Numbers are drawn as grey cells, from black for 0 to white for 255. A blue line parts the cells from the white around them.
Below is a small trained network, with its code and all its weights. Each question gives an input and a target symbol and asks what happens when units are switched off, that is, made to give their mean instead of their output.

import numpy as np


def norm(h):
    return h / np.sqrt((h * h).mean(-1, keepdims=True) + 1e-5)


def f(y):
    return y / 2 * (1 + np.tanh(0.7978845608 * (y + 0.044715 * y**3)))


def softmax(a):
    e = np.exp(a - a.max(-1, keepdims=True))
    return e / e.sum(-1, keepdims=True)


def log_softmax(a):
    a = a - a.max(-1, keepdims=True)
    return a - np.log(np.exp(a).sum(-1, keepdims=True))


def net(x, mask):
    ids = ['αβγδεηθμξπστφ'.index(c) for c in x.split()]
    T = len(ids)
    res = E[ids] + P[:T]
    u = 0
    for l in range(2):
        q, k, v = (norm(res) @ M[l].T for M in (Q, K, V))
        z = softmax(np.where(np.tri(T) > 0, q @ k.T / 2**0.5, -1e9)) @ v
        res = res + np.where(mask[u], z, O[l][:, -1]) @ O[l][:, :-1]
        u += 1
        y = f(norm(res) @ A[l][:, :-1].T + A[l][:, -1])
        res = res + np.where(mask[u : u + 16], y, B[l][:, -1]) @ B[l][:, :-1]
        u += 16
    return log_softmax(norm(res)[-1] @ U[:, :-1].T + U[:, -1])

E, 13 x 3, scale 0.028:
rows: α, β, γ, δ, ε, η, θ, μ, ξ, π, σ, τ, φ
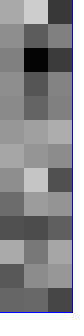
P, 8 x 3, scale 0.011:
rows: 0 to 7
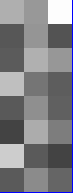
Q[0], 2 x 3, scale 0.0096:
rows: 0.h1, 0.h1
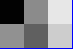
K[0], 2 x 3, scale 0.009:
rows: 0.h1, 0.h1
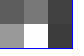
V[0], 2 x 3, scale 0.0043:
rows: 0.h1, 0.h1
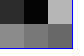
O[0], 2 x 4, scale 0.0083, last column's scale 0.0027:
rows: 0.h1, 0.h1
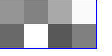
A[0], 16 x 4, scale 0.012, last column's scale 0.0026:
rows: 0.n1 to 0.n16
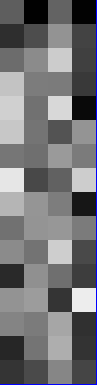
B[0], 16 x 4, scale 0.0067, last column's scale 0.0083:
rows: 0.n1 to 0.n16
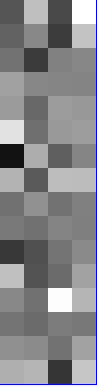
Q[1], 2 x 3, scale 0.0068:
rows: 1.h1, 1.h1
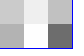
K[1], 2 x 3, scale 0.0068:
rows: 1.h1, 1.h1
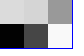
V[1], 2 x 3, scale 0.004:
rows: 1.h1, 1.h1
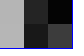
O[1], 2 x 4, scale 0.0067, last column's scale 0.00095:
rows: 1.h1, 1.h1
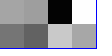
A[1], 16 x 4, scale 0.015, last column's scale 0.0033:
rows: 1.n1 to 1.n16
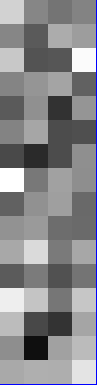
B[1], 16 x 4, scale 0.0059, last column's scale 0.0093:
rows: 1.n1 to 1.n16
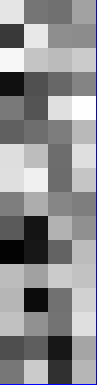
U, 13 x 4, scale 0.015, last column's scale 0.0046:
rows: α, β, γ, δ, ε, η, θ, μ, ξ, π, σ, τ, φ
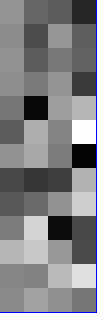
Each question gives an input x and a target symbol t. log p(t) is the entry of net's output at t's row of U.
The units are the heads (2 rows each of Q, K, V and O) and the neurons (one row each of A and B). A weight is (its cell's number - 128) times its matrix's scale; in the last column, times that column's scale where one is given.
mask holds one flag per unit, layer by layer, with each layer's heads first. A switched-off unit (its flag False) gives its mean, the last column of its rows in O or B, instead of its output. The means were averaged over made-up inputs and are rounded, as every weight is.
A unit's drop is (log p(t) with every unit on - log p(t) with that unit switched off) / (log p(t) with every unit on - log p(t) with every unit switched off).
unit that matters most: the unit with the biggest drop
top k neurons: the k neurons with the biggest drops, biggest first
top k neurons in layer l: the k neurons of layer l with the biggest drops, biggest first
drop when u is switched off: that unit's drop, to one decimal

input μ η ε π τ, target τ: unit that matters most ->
0.n1
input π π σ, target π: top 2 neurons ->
(1.n15 1.n5)
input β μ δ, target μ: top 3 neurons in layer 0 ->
(0.n1 0.n16 0.n13)
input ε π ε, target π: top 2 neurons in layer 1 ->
(1.n7 1.n15)
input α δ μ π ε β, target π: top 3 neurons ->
(0.n2 0.n1 0.n13)
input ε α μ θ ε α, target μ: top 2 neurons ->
(1.n11 1.n13)
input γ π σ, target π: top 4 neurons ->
(1.n15 1.n5 0.n13 0.n11)
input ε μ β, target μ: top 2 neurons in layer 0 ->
(0.n1 0.n16)
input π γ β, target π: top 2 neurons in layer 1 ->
(1.n15 1.n7)
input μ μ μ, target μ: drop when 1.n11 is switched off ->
0.5
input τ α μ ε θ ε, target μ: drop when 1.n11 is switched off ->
0.2
